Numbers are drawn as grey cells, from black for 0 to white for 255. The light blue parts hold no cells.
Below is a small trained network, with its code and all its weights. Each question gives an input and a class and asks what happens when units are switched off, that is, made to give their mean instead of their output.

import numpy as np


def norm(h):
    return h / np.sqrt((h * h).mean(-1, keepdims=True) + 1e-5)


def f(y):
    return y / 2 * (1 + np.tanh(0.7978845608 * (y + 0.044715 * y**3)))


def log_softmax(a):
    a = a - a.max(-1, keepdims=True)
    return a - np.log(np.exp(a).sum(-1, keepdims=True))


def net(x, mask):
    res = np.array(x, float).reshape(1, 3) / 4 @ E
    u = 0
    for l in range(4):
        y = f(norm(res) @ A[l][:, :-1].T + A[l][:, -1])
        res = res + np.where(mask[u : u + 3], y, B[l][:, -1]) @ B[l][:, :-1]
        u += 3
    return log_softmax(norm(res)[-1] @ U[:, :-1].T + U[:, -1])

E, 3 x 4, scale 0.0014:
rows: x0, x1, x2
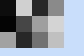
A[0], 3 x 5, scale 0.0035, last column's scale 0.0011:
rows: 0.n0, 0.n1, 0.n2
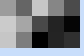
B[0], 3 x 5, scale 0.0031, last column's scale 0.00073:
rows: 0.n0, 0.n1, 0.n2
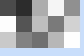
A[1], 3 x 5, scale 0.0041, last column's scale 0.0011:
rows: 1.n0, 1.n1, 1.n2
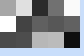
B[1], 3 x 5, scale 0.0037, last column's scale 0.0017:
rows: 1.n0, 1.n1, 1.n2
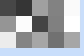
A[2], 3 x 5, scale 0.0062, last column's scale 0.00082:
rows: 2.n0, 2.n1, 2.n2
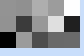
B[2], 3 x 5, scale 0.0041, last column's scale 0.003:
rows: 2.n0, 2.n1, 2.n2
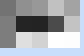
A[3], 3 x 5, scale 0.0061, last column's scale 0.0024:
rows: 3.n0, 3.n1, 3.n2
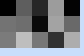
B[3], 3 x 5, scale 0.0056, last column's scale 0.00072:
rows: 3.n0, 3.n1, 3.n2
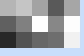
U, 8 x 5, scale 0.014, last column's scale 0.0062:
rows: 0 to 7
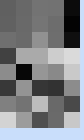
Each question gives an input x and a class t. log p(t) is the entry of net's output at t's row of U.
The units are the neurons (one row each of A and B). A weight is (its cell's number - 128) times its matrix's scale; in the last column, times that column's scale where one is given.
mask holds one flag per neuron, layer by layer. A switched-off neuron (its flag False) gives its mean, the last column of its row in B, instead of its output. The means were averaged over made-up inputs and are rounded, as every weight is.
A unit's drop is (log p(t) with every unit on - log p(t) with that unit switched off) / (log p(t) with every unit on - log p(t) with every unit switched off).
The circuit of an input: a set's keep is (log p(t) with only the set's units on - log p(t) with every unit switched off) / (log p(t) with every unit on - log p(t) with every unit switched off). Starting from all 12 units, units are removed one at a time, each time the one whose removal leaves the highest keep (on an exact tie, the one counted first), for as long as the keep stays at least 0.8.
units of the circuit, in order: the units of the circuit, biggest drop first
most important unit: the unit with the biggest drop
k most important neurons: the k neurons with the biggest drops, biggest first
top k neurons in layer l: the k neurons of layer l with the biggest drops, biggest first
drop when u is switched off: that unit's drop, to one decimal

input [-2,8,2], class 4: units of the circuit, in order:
(1.n2, 2.n2)
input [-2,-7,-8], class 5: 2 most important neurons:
(3.n2, 2.n2)
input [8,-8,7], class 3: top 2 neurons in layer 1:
(1.n2, 1.n0)
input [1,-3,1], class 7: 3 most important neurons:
(0.n1, 0.n2, 2.n2)
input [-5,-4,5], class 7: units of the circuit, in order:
(1.n1)
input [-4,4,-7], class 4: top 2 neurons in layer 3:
(3.n0, 3.n1)
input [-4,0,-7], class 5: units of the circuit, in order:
(2.n2, 3.n2)
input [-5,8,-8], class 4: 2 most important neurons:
(1.n1, 1.n2)
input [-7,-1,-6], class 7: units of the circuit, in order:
(3.n1, 1.n1)
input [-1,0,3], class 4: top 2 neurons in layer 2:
(2.n2, 2.n1)
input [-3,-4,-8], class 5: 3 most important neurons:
(2.n2, 3.n2, 1.n2)
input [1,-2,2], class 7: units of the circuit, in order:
(1.n1, 2.n2)
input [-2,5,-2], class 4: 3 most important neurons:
(1.n2, 1.n1, 2.n2)
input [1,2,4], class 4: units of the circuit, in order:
(2.n2)
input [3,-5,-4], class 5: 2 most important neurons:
(0.n1, 3.n2)
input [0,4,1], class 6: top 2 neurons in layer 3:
(3.n1, 3.n0)
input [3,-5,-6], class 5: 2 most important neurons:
(0.n1, 3.n2)
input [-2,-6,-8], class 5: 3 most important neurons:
(3.n2, 2.n2, 1.n2)
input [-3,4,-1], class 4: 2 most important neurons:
(1.n2, 1.n1)
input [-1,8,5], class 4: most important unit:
1.n2
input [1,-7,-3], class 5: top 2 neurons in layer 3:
(3.n2, 3.n0)
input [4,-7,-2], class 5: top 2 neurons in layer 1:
(1.n0, 1.n2)
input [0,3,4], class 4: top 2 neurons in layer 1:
(1.n2, 1.n1)
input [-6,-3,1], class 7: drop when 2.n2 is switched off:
0.3
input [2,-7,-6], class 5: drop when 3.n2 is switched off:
0.9
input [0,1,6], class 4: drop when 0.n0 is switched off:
0.0
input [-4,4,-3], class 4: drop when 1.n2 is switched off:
0.1
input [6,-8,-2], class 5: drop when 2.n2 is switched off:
0.2
